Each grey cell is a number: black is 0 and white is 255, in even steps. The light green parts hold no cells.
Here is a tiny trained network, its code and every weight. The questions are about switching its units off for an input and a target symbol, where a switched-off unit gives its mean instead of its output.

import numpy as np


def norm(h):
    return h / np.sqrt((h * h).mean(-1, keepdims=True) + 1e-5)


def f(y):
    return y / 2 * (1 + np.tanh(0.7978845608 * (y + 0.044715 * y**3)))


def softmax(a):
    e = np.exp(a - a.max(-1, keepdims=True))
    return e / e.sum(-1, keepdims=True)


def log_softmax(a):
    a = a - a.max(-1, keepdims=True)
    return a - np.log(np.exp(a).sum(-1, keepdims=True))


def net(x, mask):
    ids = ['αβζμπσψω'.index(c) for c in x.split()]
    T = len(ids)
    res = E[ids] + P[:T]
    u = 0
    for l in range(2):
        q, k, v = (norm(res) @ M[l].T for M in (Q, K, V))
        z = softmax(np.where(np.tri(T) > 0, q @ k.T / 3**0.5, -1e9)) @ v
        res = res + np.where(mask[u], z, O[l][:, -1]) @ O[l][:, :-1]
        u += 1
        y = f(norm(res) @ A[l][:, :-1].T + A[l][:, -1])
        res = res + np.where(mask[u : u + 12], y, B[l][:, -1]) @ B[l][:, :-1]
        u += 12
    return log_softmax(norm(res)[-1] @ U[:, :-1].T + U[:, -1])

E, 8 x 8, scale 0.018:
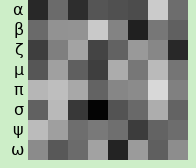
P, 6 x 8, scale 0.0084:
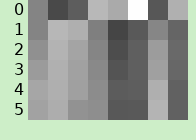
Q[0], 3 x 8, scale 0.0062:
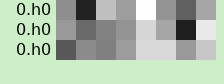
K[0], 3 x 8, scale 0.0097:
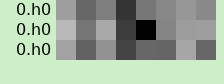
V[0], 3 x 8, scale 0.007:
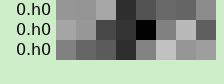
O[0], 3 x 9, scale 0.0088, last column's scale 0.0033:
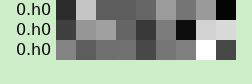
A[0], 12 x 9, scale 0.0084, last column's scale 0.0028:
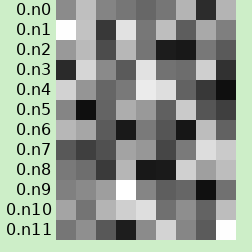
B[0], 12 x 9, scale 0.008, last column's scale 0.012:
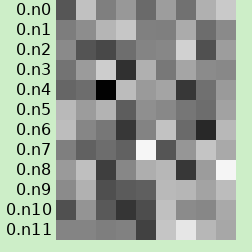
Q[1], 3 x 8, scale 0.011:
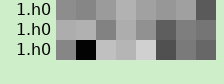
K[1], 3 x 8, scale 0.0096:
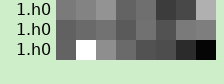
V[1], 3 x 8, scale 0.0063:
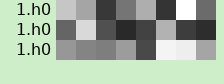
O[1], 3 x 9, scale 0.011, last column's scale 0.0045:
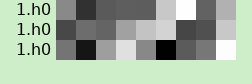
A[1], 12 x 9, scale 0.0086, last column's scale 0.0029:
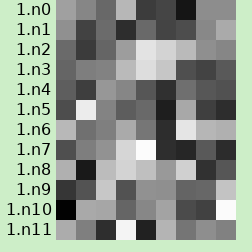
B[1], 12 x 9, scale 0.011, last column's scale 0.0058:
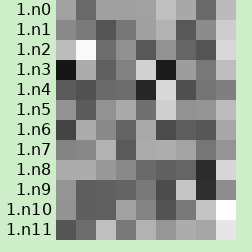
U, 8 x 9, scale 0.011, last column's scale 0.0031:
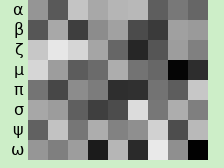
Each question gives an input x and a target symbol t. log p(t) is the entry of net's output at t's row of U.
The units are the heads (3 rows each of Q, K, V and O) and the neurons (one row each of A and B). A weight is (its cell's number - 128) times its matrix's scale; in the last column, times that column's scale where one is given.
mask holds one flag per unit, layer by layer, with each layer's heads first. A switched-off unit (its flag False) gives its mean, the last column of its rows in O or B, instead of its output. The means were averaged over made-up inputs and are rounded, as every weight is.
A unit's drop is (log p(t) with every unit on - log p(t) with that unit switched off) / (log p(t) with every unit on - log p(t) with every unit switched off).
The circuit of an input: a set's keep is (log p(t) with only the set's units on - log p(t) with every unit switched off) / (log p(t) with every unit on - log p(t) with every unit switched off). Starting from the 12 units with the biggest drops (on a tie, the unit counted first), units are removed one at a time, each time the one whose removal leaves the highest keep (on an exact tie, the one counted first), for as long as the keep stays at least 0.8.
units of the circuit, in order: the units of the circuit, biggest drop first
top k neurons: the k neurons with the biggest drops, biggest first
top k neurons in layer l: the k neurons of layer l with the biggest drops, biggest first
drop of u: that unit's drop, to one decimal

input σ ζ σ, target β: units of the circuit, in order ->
1.h0, 0.h0
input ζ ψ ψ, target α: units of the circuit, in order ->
1.h0, 1.n7
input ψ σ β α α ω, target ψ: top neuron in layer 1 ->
1.n11
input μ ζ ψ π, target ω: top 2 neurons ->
0.n7, 1.n2
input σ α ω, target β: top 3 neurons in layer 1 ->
1.n3, 1.n10, 1.n5
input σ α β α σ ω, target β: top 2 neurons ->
1.n3, 1.n10
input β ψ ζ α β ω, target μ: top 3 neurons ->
1.n8, 0.n5, 1.n2
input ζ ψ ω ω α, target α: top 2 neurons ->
1.n0, 1.n7
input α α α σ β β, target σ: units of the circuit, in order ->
0.n9, 0.n10
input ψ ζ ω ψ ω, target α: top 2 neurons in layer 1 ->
1.n11, 1.n0
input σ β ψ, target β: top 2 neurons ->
1.n10, 1.n3
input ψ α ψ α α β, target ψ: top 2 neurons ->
0.n2, 0.n9
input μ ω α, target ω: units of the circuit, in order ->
0.h0, 0.n7
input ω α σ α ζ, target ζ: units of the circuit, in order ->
1.h0, 0.n6
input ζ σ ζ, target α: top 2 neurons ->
1.n0, 1.n7
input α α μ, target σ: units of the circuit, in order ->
0.h0
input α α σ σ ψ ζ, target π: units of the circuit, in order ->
0.n8, 1.n9, 0.h0
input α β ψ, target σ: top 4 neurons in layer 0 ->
0.n7, 0.n9, 0.n10, 0.n0
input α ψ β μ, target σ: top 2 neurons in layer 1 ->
1.n3, 1.n5
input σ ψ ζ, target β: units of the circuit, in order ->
1.n10
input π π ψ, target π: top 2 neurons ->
1.n4, 0.n8
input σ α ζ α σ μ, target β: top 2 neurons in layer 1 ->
1.n10, 1.n11
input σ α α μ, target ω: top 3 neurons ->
0.n3, 1.n9, 0.n8
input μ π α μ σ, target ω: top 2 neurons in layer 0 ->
0.n11, 0.n10
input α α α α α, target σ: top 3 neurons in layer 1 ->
1.n3, 1.n6, 1.n10
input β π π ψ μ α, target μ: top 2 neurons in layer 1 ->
1.n8, 1.n2
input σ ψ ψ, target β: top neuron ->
0.n6
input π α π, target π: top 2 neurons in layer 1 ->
1.n4, 1.n2
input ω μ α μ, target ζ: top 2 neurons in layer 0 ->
0.n2, 0.n9
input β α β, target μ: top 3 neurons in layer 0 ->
0.n5, 0.n11, 0.n8
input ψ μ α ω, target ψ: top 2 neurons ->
1.n3, 0.n2
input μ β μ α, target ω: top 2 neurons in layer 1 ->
1.n2, 1.n6
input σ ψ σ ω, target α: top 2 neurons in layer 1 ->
1.n0, 1.n7
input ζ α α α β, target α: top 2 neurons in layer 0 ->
0.n11, 0.n8
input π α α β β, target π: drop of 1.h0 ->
1.1
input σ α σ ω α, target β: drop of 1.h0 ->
0.2
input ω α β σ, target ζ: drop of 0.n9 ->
0.2
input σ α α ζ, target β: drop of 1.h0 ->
1.2
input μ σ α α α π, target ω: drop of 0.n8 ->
-0.1
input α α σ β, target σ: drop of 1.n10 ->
0.0
